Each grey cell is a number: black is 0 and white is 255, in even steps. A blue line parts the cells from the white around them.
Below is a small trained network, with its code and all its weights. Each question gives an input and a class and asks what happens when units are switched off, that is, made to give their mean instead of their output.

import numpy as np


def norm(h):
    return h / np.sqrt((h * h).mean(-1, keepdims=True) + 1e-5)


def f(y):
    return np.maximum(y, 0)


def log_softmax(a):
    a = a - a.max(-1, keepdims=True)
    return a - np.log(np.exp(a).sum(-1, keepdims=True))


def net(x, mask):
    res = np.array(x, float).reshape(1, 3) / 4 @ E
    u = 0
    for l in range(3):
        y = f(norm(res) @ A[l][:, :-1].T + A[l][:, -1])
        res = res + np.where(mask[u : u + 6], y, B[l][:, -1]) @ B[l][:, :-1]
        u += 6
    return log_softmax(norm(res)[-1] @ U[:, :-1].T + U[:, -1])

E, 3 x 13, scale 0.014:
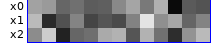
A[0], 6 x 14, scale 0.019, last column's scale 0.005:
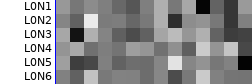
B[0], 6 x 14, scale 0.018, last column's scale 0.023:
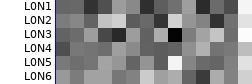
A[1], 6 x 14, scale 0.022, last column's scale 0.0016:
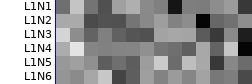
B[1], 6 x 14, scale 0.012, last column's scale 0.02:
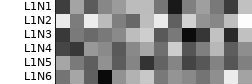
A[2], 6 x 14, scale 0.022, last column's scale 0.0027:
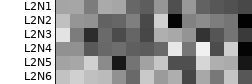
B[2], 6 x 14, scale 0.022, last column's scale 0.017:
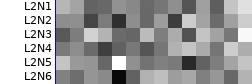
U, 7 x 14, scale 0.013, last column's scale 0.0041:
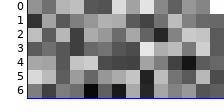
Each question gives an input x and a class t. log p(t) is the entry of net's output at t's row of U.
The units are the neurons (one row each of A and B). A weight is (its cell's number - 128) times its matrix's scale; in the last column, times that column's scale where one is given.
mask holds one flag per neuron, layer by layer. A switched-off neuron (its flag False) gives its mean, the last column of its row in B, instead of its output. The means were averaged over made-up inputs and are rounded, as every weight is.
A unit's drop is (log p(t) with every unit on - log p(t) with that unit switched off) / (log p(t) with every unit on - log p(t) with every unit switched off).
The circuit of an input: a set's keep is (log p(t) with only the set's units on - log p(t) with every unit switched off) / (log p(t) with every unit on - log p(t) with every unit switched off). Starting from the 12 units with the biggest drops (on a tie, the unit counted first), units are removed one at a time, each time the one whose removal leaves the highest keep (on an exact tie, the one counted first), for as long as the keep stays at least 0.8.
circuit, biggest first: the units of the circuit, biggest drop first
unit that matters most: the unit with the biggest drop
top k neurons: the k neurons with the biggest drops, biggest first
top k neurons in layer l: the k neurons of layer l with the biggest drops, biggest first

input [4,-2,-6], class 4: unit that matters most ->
L0N2
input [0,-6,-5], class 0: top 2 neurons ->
(L0N1 L0N6)
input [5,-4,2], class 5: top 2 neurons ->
(L0N5 L0N2)
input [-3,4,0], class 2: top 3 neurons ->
(L0N3 L0N2 L0N1)
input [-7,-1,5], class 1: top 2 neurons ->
(L0N5 L0N2)
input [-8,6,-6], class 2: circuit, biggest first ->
(L0N3 L2N5)
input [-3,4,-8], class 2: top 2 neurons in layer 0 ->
(L0N3 L0N1)
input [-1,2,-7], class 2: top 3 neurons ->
(L0N3 L0N1 L0N6)
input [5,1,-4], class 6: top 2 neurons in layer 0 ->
(L0N3 L0N5)
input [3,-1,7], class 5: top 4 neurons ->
(L0N5 L0N2 L1N2 L0N6)
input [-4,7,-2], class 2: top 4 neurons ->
(L0N3 L0N1 L2N5 L0N5)
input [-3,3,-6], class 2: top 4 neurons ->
(L0N3 L0N1 L0N6 L2N5)
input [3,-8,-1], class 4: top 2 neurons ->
(L0N3 L0N2)
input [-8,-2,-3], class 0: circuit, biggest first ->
(L0N6)
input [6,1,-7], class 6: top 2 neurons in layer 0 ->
(L0N3 L0N5)
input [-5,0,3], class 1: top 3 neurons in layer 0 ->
(L0N5 L0N2 L0N3)
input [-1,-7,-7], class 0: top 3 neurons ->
(L0N1 L0N6 L2N6)
